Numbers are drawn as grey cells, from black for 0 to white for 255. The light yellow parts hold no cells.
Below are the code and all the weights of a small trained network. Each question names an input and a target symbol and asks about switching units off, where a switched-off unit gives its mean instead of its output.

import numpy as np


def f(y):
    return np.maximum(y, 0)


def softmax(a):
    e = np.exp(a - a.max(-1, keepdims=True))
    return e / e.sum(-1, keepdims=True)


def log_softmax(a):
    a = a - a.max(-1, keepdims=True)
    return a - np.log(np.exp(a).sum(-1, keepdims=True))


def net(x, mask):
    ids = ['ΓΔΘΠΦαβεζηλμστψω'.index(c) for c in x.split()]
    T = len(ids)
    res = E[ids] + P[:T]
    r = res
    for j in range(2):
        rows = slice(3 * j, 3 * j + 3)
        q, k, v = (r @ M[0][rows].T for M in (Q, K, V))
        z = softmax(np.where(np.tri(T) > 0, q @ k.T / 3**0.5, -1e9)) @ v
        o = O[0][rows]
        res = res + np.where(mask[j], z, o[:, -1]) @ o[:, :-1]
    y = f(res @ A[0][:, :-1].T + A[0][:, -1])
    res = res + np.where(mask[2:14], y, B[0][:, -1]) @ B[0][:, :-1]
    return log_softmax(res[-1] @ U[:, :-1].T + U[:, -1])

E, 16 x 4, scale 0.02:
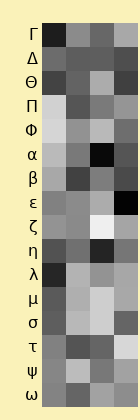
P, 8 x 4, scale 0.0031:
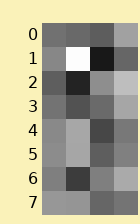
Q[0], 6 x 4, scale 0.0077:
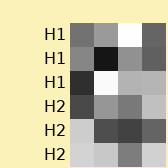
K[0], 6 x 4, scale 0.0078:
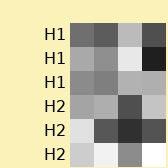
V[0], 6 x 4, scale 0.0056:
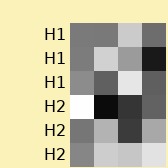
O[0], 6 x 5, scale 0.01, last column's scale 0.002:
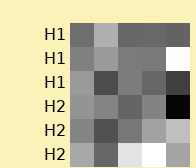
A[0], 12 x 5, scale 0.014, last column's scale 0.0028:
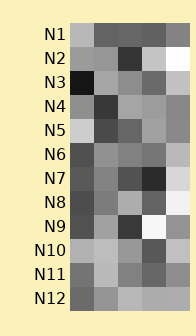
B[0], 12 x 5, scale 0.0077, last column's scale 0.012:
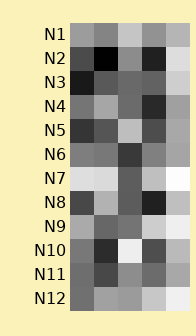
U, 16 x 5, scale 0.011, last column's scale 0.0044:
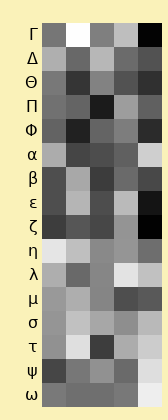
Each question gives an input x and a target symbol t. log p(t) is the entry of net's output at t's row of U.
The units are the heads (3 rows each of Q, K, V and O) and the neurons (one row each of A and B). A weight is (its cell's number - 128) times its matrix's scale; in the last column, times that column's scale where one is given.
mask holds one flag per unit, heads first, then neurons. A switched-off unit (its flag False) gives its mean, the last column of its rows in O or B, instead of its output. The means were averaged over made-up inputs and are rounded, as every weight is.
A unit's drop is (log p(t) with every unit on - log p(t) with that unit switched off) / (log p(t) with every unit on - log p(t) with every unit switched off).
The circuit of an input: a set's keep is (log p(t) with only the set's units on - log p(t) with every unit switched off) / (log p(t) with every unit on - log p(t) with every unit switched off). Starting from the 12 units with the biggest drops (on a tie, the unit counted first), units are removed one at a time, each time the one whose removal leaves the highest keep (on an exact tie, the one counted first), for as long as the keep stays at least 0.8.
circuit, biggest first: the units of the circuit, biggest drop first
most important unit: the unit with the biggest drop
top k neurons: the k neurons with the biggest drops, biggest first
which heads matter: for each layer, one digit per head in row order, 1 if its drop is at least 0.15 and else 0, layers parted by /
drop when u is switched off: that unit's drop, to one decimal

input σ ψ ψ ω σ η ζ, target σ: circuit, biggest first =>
[H2; N12; N4; N9]
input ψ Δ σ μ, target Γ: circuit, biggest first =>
[N2; N12]
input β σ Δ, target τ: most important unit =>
N7
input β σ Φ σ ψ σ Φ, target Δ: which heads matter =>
00
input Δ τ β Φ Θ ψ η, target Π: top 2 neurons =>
[N7; N2]
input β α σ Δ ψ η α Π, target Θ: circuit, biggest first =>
[N5; N7]
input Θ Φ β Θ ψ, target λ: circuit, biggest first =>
[H2; N9]
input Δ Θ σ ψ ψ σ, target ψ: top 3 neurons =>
[N7; N3; N10]
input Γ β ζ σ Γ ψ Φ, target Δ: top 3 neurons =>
[N10; N7; N3]
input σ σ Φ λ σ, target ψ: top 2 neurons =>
[N7; N3]
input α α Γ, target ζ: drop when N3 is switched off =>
0.5
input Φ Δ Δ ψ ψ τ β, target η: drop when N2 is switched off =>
0.2
